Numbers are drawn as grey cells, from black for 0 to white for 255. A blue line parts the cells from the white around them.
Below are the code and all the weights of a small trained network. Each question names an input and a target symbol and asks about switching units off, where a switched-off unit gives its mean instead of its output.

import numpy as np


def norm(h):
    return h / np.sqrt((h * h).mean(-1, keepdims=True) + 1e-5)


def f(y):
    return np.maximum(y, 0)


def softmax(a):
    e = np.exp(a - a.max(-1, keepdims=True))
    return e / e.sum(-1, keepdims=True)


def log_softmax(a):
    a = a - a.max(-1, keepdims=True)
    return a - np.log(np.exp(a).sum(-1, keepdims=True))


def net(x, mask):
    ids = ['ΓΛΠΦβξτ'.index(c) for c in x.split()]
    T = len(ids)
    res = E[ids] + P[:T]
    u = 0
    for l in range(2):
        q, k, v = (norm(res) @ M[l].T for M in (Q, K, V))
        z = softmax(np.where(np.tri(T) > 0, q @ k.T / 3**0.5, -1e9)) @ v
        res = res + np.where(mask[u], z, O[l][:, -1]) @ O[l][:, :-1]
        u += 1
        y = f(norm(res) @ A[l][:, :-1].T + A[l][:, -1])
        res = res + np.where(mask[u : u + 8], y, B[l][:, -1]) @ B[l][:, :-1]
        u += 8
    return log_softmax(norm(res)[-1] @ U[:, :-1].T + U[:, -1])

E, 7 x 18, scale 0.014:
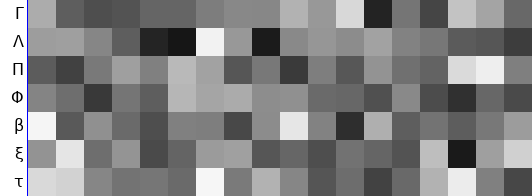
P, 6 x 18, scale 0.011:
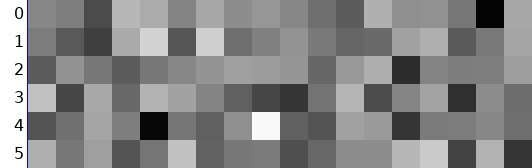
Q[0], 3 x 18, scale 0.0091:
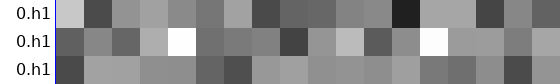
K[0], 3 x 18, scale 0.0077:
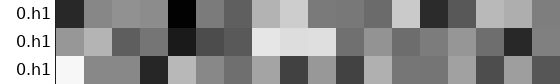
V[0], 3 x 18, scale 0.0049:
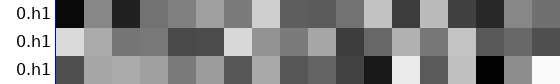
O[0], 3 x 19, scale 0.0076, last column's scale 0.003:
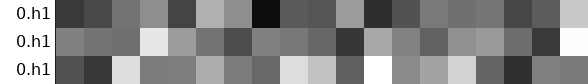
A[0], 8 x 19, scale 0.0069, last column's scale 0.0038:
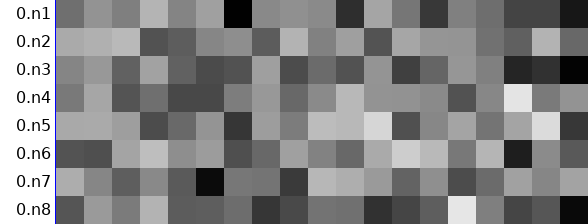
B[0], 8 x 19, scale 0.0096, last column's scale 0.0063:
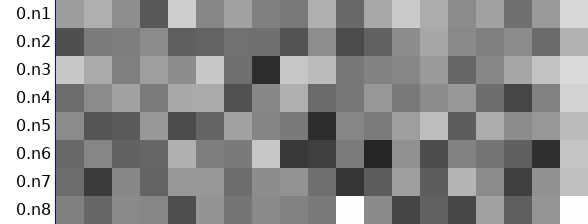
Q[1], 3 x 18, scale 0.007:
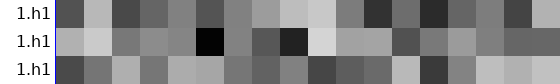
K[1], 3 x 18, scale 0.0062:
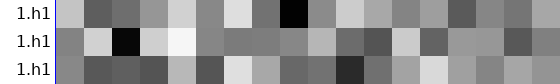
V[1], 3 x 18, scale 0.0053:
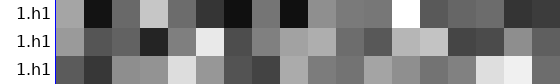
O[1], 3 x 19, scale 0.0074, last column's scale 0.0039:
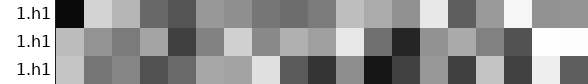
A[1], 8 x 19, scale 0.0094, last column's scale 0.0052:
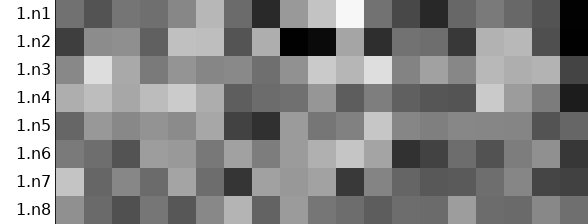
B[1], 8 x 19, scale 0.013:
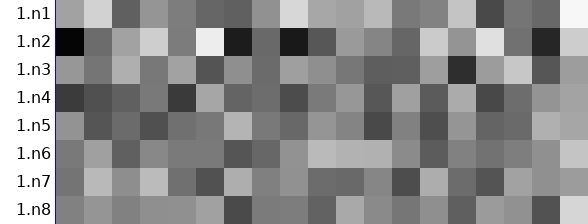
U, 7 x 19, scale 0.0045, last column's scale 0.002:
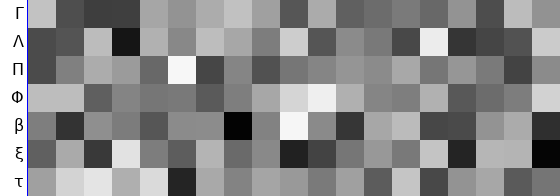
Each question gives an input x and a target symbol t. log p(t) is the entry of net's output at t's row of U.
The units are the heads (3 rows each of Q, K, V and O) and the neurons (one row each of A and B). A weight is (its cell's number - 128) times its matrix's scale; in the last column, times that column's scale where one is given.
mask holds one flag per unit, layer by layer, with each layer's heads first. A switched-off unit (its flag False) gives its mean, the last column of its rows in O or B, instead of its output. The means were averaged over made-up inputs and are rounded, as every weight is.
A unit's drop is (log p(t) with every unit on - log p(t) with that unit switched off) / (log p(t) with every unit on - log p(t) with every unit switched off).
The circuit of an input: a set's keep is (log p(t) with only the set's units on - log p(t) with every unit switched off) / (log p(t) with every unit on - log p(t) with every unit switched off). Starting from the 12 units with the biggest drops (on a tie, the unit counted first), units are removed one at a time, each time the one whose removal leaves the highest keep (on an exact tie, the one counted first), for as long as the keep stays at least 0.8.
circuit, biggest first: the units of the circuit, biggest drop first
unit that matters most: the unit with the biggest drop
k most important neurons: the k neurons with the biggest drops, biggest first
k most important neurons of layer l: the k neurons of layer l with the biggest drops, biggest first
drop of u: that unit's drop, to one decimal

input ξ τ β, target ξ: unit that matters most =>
1.n7
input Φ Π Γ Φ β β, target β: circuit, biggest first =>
1.n1; 1.n2; 0.n2
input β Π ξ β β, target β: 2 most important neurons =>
1.n1; 0.n2
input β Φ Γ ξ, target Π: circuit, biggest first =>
0.h1; 1.n2
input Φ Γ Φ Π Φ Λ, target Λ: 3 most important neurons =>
1.n2; 0.n7; 1.n1
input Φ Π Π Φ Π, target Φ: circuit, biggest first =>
0.h1; 1.h1
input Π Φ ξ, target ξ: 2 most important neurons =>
0.n5; 1.n2
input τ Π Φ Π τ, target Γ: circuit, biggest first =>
1.h1; 1.n2
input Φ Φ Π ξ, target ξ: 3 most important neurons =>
1.n2; 0.n8; 0.n5
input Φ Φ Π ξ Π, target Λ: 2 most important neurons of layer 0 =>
0.n5; 0.n3
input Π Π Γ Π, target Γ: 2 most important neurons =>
0.n6; 0.n4
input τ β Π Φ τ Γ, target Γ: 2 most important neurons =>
0.n5; 1.n2
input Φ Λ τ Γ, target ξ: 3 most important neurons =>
1.n7; 1.n4; 0.n3
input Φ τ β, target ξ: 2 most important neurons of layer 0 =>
0.n7; 0.n4
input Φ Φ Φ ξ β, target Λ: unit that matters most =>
0.h1
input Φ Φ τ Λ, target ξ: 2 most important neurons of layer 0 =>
0.n7; 0.n3
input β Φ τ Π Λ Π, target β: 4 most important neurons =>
1.n5; 0.n7; 1.n1; 0.n6
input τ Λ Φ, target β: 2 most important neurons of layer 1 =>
1.n4; 1.n3
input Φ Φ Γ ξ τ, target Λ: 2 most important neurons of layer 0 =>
0.n6; 0.n1
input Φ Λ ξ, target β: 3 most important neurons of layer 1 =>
1.n4; 1.n3; 1.n1
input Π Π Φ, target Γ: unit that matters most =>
1.h1
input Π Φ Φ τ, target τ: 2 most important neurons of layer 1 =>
1.n1; 1.n3
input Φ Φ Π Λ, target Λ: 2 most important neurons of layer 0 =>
0.n7; 0.n8
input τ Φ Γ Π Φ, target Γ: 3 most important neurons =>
0.n8; 1.n2; 1.n1
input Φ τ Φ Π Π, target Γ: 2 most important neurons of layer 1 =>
1.n2; 1.n1
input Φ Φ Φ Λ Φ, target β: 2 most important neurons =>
0.n1; 1.n4
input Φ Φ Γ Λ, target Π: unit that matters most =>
0.h1
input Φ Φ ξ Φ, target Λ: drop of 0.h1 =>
0.5
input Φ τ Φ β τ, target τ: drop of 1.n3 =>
0.4
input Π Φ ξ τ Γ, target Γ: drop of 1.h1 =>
0.1
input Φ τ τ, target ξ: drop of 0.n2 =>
0.0
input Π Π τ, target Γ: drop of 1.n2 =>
0.3
